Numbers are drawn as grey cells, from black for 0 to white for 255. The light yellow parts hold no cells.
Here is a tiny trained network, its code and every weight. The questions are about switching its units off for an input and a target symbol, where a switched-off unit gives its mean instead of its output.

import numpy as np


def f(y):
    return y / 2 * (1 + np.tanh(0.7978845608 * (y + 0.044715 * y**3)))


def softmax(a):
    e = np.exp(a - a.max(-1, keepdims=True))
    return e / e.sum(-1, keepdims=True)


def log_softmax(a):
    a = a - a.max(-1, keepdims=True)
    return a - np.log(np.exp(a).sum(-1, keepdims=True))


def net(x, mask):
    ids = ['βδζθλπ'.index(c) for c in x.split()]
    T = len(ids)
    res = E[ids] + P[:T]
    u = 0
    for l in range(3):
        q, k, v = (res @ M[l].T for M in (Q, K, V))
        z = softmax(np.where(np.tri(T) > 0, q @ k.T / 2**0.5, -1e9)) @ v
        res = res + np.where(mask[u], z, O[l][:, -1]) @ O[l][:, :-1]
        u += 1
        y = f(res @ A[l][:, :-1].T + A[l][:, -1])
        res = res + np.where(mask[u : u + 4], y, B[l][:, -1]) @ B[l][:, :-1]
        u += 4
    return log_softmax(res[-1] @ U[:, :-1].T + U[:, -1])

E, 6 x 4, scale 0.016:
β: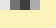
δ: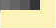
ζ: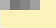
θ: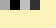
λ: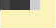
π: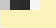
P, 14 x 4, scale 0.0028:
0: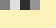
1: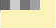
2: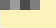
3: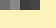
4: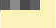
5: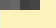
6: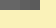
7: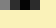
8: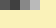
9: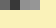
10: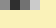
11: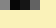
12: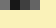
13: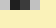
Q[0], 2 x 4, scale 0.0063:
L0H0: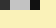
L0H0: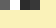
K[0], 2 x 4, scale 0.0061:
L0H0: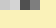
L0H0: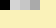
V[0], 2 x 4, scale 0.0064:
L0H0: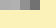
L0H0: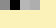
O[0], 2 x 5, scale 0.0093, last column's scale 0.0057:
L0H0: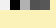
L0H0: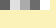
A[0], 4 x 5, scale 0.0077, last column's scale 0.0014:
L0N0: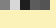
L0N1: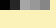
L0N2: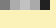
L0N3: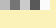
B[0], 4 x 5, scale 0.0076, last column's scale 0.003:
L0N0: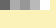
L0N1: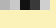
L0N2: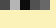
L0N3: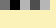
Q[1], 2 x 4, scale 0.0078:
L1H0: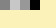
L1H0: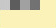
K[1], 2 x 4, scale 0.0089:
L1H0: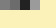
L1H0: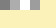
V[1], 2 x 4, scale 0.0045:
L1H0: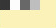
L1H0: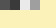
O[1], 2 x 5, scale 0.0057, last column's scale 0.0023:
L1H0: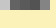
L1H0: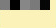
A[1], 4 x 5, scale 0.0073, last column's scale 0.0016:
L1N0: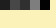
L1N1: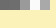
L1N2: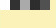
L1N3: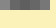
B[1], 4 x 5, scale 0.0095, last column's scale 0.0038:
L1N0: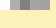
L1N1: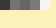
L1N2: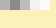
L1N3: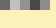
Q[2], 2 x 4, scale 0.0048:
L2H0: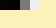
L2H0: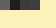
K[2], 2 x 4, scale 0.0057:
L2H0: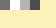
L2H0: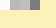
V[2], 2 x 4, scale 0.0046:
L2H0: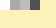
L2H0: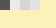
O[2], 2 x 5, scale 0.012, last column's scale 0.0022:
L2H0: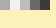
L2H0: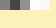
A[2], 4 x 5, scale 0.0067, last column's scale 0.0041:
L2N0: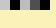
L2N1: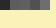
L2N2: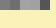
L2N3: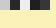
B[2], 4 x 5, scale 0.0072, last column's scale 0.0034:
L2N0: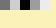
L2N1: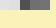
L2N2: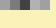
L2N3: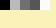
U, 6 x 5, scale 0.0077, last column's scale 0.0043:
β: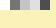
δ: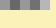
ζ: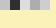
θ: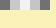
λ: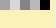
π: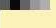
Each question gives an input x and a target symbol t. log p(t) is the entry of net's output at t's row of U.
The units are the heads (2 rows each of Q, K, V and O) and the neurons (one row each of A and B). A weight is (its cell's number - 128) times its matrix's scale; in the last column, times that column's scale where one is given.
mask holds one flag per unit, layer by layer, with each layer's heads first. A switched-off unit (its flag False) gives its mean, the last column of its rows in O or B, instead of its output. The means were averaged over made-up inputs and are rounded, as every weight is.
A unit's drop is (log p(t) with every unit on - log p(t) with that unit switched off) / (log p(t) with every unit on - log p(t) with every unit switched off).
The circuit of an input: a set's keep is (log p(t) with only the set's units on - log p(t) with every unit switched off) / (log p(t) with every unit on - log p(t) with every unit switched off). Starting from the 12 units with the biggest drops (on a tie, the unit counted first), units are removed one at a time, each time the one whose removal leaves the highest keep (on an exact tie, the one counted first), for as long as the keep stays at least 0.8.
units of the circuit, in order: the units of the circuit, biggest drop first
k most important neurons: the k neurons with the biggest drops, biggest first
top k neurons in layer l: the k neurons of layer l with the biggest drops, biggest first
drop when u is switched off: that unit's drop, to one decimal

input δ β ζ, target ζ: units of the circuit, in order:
L0H0, L2N0
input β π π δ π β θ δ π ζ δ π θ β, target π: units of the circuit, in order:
L2H0, L1N1, L1N2, L0N1
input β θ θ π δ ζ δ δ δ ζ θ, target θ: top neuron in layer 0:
L0N3
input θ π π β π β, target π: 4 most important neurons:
L1N1, L1N2, L0N1, L0N3
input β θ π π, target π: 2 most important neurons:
L1N1, L0N3
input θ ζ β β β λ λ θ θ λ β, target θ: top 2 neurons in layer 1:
L1N0, L1N1
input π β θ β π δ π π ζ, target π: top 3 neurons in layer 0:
L0N1, L0N3, L0N2
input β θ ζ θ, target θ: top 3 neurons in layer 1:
L1N2, L1N3, L1N1
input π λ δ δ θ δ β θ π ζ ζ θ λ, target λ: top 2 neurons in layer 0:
L0N1, L0N3
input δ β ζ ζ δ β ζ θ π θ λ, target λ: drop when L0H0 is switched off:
0.1
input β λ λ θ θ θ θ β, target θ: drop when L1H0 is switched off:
0.1
